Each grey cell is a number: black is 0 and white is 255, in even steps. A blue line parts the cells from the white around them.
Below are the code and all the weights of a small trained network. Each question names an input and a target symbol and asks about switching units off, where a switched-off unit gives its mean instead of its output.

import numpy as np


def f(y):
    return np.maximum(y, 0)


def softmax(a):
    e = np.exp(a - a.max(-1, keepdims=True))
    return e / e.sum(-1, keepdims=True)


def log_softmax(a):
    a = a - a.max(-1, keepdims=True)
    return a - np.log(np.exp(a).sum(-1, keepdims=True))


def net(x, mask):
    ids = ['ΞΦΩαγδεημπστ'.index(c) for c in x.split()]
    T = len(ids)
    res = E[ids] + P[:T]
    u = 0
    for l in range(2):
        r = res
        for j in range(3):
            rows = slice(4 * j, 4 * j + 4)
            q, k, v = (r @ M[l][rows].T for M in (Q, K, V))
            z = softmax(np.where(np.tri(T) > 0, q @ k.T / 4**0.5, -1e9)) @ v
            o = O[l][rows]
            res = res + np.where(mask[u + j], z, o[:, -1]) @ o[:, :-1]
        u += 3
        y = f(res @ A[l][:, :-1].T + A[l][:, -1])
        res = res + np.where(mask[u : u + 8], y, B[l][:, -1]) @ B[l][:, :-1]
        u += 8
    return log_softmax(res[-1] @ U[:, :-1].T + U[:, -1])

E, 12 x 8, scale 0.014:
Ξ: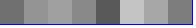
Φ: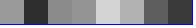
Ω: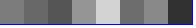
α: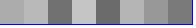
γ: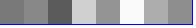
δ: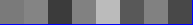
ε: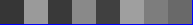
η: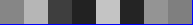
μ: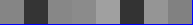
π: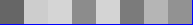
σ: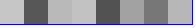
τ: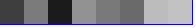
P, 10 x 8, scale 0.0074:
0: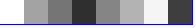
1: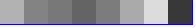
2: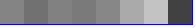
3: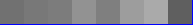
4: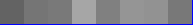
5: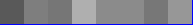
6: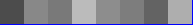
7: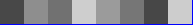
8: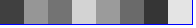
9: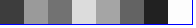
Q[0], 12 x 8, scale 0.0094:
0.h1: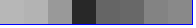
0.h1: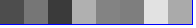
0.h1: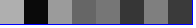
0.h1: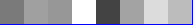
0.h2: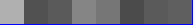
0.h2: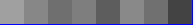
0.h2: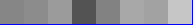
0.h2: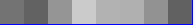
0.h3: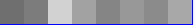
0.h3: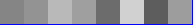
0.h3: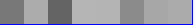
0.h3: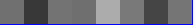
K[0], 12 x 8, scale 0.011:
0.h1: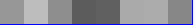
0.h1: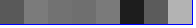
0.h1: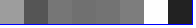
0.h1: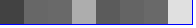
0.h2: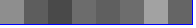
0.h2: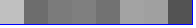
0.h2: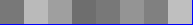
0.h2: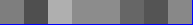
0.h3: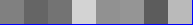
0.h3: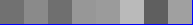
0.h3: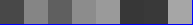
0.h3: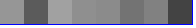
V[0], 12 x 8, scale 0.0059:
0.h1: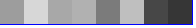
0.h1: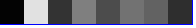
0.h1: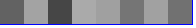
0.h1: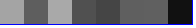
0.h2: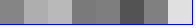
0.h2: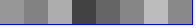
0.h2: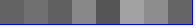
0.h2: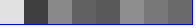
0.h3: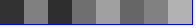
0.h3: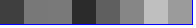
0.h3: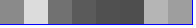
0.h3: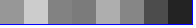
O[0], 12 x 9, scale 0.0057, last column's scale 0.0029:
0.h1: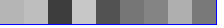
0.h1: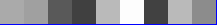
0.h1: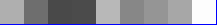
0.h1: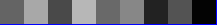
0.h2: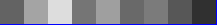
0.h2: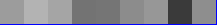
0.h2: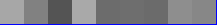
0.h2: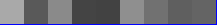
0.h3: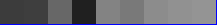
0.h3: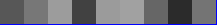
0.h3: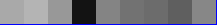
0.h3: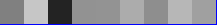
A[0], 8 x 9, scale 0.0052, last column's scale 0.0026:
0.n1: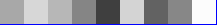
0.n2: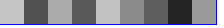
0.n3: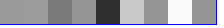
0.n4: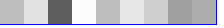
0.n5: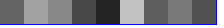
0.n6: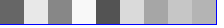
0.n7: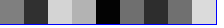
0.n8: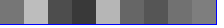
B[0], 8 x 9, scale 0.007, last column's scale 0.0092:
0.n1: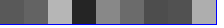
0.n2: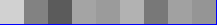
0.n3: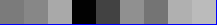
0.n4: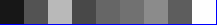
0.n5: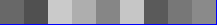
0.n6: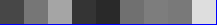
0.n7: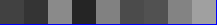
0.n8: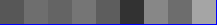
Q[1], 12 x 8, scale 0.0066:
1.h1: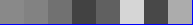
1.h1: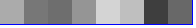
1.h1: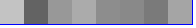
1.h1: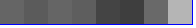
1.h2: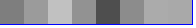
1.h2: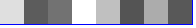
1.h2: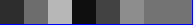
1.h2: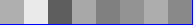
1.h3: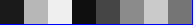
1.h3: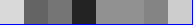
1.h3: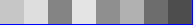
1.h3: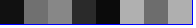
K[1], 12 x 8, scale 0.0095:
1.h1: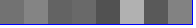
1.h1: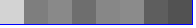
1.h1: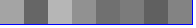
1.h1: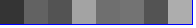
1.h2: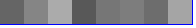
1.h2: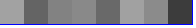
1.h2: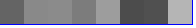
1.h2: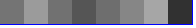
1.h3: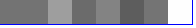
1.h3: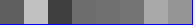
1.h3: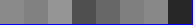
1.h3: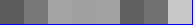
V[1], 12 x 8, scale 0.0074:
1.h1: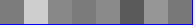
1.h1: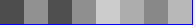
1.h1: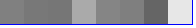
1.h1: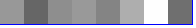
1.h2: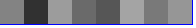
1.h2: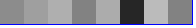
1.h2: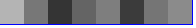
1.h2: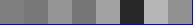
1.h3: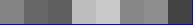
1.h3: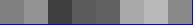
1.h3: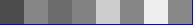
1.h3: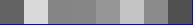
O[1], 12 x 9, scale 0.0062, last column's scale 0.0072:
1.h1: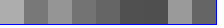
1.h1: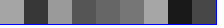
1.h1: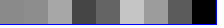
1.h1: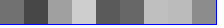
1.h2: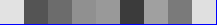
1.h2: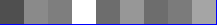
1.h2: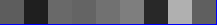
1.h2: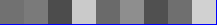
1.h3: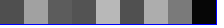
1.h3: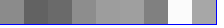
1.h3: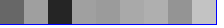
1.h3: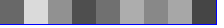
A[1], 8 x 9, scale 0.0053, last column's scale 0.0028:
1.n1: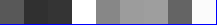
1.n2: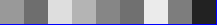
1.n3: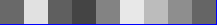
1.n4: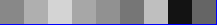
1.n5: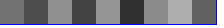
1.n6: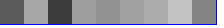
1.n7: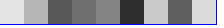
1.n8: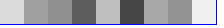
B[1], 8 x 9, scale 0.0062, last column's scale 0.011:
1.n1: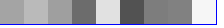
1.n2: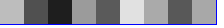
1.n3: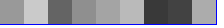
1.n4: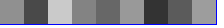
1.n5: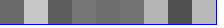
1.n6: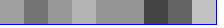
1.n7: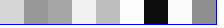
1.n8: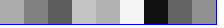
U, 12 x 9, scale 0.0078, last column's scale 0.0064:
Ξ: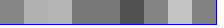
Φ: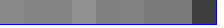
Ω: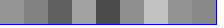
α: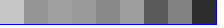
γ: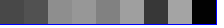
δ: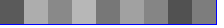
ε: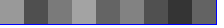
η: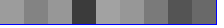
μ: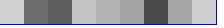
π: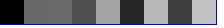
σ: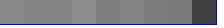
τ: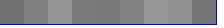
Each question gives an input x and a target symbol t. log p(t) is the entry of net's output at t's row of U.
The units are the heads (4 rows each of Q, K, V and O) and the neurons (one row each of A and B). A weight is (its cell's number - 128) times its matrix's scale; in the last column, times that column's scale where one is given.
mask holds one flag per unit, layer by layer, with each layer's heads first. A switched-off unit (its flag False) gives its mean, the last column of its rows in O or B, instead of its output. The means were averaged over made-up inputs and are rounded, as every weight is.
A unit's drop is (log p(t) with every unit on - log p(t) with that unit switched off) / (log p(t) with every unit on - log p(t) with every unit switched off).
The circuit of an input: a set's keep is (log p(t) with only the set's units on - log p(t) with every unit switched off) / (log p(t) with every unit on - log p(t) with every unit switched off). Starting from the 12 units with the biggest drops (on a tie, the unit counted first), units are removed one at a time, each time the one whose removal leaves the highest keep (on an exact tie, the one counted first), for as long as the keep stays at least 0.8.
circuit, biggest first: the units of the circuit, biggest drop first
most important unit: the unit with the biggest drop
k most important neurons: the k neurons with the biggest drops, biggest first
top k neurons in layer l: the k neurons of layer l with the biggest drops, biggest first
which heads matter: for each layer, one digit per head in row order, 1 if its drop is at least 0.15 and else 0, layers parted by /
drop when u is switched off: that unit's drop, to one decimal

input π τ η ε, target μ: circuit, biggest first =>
[1.h3 0.h1]
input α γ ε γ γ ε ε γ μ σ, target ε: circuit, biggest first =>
[1.h3 0.n7 0.h1]
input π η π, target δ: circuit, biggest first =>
[1.h2 1.h3 0.h2]
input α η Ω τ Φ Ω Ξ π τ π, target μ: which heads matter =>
101 / 001
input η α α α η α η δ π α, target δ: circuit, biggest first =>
[1.h2 0.h2 1.h3]
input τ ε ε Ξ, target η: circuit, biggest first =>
[0.h1 1.h2 0.h3]
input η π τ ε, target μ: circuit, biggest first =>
[1.h3 0.h1 0.n4]
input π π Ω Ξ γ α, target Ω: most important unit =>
1.h2
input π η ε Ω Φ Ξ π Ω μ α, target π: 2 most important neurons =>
[0.n6 0.n4]
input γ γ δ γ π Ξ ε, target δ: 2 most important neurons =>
[1.n3 0.n5]
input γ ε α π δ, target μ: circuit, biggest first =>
[0.n6 1.n7 0.n4]
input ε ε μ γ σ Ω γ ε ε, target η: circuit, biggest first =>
[0.h1 1.h2 1.h1]
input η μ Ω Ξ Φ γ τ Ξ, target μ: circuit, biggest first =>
[0.h1 1.h3 0.h3 0.n4]
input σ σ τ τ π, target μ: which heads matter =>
101 / 000
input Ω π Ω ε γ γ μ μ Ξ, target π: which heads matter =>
000 / 001
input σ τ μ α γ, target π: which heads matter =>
001 / 001
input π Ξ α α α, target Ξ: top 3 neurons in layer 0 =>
[0.n3 0.n6 0.n1]
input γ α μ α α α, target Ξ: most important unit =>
0.n3
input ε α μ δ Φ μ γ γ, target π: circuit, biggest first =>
[0.n4 0.n6 1.h3]
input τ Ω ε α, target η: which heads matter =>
111 / 010
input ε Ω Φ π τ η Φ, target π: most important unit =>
0.h3
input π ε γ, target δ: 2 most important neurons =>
[1.n3 0.n4]
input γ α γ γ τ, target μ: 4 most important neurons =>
[0.n4 0.n6 1.n6 0.n1]
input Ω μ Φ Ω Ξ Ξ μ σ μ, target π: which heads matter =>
100 / 001
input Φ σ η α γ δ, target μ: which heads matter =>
010 / 000
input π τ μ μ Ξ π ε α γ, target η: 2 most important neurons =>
[0.n3 1.n3]
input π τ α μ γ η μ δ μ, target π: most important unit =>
1.h3
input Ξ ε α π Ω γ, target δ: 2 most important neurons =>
[0.n4 1.n3]
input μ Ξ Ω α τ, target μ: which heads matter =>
100 / 001
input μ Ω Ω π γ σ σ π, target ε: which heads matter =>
000 / 001
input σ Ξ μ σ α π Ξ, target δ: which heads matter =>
010 / 011
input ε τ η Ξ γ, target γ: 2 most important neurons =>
[0.n4 0.n8]
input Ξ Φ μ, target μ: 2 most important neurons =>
[0.n4 1.n7]
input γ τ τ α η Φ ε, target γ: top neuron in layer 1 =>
[1.n5]
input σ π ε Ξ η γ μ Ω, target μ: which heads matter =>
000 / 000
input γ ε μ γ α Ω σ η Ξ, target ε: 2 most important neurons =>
[0.n7 0.n3]
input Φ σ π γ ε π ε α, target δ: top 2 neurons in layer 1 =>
[1.n3 1.n1]
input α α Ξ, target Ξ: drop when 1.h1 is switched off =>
0.8
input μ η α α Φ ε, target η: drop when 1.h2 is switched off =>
0.4
